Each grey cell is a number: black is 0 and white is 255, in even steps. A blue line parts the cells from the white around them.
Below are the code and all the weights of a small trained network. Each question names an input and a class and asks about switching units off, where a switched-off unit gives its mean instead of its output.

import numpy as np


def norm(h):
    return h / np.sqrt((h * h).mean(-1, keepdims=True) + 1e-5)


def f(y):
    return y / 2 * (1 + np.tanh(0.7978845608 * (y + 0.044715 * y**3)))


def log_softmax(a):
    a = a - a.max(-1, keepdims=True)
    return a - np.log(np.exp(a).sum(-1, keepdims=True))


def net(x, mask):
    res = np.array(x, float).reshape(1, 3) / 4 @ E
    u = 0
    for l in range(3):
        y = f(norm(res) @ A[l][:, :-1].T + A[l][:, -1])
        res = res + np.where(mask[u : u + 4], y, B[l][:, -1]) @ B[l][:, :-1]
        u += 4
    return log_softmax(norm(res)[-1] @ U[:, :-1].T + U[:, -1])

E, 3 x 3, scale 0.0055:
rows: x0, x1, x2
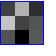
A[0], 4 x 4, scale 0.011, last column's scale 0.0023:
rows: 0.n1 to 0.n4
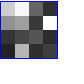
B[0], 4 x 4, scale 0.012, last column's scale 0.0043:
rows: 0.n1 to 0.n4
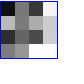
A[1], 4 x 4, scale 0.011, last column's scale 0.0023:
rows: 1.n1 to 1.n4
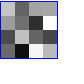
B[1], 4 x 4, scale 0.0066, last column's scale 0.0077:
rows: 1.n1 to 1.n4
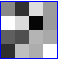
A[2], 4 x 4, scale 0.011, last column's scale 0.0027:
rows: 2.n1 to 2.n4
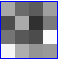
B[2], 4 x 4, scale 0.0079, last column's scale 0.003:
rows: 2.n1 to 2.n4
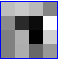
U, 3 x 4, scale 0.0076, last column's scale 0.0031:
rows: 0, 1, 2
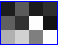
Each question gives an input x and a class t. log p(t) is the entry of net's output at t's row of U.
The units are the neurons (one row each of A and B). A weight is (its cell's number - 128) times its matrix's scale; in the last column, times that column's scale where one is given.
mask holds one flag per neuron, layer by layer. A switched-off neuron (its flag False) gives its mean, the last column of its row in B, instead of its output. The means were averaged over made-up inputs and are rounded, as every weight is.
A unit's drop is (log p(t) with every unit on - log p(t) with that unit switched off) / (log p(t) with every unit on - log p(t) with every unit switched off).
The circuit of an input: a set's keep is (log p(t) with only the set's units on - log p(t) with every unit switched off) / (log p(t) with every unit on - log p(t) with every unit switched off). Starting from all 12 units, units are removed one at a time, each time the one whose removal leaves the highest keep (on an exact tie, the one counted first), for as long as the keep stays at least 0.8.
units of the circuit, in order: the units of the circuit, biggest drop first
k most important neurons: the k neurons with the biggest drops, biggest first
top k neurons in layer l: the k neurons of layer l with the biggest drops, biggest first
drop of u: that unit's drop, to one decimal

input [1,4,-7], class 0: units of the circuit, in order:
(0.n1)
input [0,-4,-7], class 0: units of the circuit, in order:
(0.n1 2.n2)
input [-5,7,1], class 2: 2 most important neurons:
(0.n4 1.n2)
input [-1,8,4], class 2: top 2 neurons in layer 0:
(0.n4 0.n1)
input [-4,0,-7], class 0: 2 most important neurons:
(0.n1 0.n4)
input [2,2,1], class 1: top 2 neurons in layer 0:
(0.n1 0.n2)
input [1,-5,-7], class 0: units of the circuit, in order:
(0.n1 2.n2)
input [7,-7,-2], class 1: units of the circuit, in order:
(0.n4 2.n3)
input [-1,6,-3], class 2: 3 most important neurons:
(0.n4 1.n2 0.n3)
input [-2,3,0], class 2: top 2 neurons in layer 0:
(0.n4 0.n2)
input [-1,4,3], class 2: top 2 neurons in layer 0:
(0.n4 0.n1)
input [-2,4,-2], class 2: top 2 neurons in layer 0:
(0.n4 0.n3)
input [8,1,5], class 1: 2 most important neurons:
(0.n4 0.n1)
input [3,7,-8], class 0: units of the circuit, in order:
(0.n1)
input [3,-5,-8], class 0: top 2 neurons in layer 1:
(1.n4 1.n1)
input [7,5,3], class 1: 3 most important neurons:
(0.n4 0.n1 0.n2)
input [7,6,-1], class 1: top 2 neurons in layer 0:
(0.n4 0.n2)
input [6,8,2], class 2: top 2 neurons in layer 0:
(0.n1 0.n2)
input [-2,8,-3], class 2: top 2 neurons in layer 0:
(0.n4 0.n3)
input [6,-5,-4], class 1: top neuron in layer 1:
(1.n2)
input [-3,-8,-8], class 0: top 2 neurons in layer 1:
(1.n4 1.n1)
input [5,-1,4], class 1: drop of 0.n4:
1.5
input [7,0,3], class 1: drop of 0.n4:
1.3
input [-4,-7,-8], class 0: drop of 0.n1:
1.0
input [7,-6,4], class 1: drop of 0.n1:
0.1
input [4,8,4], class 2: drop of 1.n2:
0.3
